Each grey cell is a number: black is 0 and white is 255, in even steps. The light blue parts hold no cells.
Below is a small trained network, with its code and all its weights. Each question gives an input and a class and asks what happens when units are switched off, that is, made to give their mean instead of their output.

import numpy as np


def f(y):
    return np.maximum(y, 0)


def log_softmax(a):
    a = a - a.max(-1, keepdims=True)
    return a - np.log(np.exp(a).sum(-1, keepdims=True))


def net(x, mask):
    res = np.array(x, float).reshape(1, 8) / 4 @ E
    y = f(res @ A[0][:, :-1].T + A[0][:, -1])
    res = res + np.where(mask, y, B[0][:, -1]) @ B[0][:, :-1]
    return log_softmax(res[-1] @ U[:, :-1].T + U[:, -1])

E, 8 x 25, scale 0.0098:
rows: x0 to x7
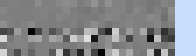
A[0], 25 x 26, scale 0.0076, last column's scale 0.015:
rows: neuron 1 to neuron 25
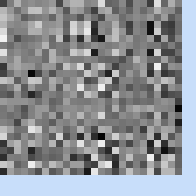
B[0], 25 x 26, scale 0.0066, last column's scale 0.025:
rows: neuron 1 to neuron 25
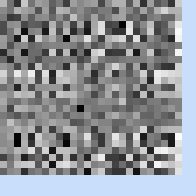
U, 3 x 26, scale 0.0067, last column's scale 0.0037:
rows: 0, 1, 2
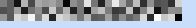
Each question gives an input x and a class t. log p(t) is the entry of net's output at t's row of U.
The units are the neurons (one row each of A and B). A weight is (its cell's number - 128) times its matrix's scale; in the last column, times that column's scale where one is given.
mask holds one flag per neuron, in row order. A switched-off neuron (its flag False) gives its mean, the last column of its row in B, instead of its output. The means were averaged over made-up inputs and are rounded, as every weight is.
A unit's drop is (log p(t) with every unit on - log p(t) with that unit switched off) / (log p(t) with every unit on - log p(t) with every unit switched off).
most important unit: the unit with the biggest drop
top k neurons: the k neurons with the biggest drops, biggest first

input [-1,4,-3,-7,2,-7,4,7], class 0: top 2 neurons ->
neuron 20; neuron 6
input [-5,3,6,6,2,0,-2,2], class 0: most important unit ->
neuron 24
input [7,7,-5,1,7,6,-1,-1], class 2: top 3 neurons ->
neuron 11; neuron 22; neuron 14
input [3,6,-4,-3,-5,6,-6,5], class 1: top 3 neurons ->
neuron 5; neuron 8; neuron 4
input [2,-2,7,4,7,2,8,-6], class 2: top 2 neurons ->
neuron 11; neuron 22
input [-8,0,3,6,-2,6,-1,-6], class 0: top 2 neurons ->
neuron 21; neuron 1
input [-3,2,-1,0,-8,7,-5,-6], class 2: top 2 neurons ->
neuron 24; neuron 12
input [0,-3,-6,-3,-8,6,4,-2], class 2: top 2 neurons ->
neuron 24; neuron 12
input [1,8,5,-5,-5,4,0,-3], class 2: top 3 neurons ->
neuron 24; neuron 23; neuron 12
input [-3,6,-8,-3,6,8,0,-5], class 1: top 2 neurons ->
neuron 8; neuron 5
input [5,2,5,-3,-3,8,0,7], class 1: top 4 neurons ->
neuron 5; neuron 8; neuron 4; neuron 21
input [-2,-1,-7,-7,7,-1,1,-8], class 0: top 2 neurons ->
neuron 21; neuron 10
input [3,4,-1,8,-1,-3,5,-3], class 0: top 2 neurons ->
neuron 5; neuron 8
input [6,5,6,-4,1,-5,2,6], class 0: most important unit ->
neuron 20
